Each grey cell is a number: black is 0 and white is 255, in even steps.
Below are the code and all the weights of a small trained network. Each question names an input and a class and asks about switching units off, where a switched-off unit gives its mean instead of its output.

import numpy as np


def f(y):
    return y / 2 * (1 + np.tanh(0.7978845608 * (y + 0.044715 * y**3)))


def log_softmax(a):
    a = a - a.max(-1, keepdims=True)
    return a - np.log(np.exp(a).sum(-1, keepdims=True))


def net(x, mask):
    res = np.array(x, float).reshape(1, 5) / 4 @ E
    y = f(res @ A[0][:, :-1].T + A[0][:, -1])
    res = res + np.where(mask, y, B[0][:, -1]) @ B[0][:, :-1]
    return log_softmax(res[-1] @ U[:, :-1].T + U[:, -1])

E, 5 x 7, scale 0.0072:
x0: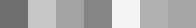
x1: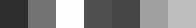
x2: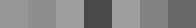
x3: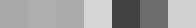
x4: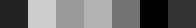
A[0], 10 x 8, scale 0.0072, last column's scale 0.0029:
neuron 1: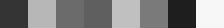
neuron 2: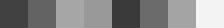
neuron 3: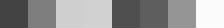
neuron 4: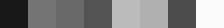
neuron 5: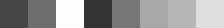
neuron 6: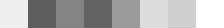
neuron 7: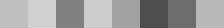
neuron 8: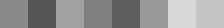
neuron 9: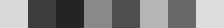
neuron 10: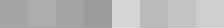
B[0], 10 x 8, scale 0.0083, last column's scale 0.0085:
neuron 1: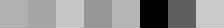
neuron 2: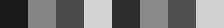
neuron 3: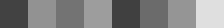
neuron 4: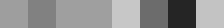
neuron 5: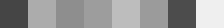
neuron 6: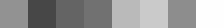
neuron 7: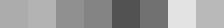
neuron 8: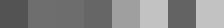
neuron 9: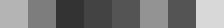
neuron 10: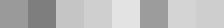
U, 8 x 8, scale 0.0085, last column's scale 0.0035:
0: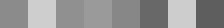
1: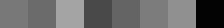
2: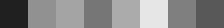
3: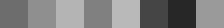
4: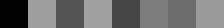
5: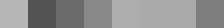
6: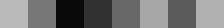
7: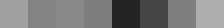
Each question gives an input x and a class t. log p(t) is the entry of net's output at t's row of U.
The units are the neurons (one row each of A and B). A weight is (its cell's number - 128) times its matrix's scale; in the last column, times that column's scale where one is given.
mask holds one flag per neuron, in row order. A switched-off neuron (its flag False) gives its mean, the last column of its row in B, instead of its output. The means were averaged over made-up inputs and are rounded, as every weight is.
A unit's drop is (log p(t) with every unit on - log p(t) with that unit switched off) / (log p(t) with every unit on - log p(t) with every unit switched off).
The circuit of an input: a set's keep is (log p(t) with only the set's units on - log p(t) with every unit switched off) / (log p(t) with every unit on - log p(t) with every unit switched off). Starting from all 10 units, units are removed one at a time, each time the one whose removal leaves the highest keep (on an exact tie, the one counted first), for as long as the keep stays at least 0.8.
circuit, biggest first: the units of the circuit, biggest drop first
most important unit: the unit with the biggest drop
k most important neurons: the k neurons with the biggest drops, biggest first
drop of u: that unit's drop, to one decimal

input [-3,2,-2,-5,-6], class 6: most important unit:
neuron 9
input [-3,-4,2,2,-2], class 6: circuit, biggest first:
(neuron 9; neuron 10)
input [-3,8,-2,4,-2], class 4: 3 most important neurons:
(neuron 2; neuron 3; neuron 10)
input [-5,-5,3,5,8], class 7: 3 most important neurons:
(neuron 7; neuron 5; neuron 10)
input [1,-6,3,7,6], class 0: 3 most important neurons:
(neuron 7; neuron 9; neuron 2)
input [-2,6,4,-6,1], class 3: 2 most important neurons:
(neuron 4; neuron 1)
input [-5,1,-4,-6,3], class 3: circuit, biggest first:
(neuron 1; neuron 4)
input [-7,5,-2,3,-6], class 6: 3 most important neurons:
(neuron 9; neuron 10; neuron 6)
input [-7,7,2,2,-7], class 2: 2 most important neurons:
(neuron 5; neuron 8)
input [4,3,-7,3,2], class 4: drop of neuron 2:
0.2
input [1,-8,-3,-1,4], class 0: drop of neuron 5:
0.1
